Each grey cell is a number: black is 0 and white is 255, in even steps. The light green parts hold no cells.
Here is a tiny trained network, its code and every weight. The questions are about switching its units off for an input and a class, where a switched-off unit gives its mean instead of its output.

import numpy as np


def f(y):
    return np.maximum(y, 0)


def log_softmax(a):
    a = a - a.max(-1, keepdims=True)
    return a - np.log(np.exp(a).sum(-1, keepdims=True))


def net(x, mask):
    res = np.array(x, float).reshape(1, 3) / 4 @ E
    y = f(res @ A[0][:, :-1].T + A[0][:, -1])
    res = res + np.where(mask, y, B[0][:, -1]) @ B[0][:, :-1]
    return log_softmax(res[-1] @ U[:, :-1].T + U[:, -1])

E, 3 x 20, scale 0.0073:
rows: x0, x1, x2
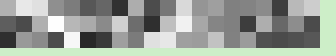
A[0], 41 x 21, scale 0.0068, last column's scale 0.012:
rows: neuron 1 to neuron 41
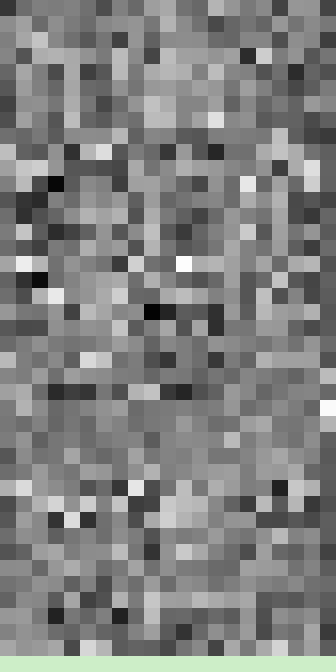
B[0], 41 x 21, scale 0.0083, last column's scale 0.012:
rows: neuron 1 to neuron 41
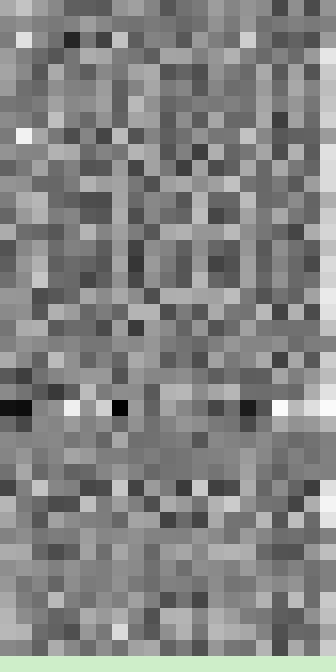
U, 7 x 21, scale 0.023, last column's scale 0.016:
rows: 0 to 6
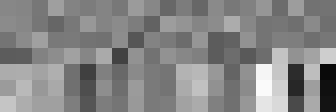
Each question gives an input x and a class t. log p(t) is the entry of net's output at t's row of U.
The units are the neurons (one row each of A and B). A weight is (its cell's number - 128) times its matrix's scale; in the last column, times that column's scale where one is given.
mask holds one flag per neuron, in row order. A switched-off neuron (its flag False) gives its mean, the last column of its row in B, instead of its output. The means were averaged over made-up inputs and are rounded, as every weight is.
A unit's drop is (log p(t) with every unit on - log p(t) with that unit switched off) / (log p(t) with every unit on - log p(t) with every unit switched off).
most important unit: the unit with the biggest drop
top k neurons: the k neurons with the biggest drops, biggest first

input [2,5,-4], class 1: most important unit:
neuron 32
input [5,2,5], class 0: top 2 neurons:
neuron 33; neuron 8
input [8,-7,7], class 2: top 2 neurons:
neuron 31; neuron 17
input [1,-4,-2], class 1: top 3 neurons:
neuron 25; neuron 15; neuron 12
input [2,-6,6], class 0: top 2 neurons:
neuron 33; neuron 8
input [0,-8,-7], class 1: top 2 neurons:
neuron 25; neuron 15
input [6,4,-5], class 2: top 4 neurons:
neuron 31; neuron 17; neuron 11; neuron 33
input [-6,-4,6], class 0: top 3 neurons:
neuron 33; neuron 8; neuron 38
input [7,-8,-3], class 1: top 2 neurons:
neuron 25; neuron 12
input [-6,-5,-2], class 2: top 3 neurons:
neuron 18; neuron 14; neuron 32
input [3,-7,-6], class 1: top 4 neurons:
neuron 25; neuron 15; neuron 12; neuron 39
